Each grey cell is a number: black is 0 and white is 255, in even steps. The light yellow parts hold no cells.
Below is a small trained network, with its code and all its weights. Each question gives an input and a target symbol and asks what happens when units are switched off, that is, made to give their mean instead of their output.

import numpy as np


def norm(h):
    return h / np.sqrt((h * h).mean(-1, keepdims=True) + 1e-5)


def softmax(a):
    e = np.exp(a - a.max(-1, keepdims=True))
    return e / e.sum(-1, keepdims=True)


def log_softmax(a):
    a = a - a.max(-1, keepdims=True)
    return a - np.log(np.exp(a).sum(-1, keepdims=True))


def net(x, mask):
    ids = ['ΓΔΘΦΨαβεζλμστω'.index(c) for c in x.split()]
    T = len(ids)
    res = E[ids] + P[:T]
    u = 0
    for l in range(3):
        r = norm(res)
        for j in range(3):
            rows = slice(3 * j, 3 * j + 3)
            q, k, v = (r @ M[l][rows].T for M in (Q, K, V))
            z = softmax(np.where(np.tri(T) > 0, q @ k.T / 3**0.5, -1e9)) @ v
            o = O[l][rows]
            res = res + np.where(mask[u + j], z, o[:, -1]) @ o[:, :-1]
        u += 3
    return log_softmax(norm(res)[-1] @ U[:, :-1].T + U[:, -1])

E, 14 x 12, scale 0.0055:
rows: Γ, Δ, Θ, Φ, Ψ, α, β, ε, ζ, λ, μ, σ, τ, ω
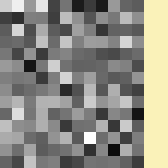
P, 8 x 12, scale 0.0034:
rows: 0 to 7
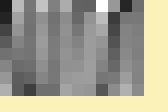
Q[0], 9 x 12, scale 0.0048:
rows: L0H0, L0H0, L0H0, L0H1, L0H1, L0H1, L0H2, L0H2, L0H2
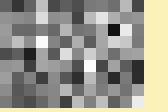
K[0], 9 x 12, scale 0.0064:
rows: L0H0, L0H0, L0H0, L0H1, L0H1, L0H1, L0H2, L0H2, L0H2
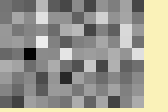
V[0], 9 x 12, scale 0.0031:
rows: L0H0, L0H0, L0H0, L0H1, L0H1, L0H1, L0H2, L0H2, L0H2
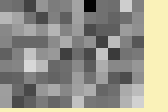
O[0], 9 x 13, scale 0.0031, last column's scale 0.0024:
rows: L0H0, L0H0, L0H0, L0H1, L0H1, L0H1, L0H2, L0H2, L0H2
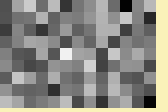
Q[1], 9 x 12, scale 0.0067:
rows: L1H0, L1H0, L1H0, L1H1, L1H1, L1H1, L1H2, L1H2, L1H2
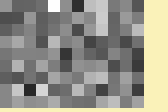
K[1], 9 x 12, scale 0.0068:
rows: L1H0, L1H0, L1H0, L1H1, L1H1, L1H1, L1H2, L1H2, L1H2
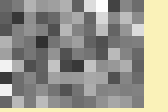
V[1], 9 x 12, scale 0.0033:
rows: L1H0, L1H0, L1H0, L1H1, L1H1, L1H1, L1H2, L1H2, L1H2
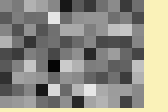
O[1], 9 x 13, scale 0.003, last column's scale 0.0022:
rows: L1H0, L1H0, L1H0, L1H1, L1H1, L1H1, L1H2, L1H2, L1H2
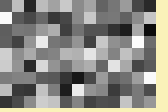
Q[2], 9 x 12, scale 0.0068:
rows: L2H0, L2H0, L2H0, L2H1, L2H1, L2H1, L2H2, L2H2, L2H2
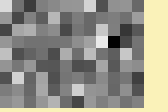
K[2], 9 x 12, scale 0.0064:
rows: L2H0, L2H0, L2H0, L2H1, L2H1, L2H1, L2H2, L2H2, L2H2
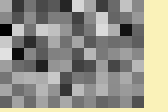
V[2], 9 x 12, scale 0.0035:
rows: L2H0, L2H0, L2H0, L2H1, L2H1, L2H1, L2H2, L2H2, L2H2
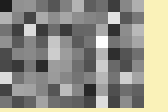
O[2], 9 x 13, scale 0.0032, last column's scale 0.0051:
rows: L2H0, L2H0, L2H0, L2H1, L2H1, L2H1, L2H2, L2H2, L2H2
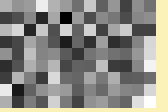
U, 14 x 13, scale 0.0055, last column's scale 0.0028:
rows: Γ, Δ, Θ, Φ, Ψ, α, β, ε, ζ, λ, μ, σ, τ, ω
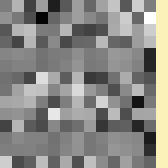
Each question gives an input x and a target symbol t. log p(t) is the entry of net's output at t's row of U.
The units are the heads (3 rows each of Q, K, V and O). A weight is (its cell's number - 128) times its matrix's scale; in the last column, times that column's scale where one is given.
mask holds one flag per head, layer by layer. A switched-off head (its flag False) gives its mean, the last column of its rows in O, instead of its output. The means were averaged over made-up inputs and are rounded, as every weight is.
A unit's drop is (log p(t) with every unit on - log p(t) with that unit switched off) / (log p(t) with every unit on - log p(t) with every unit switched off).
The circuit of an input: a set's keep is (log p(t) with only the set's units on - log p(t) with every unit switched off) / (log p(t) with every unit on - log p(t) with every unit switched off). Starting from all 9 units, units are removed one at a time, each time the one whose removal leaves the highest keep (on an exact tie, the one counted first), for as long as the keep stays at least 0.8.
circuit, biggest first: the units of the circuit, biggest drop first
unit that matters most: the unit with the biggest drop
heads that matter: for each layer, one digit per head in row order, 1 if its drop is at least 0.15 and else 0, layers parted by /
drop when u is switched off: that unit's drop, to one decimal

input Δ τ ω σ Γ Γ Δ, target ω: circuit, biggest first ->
(L2H0, L1H0, L1H1, L0H1)
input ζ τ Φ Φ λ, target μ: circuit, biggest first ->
(L2H1, L1H1)
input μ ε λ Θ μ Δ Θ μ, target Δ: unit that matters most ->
L0H1
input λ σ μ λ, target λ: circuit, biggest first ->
(L2H1, L2H2)
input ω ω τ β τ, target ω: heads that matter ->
110 / 011 / 100
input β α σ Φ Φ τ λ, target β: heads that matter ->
110 / 111 / 010
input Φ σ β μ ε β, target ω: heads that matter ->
110 / 110 / 100
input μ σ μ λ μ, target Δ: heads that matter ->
011 / 001 / 111
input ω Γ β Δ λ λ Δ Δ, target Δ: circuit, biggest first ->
(L1H1, L2H1)
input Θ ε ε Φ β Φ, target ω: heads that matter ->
011 / 000 / 100
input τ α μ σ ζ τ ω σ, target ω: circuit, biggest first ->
(L0H1, L2H0, L0H0)
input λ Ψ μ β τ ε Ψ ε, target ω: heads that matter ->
111 / 111 / 100
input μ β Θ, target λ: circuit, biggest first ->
(L2H1, L2H0, L1H0, L2H2)
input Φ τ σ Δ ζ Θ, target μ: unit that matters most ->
L1H0
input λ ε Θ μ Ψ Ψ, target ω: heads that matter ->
000 / 010 / 100
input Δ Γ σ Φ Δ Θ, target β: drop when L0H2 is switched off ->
0.1
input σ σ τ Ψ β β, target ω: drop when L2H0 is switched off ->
1.0
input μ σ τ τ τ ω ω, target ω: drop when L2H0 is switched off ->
0.9
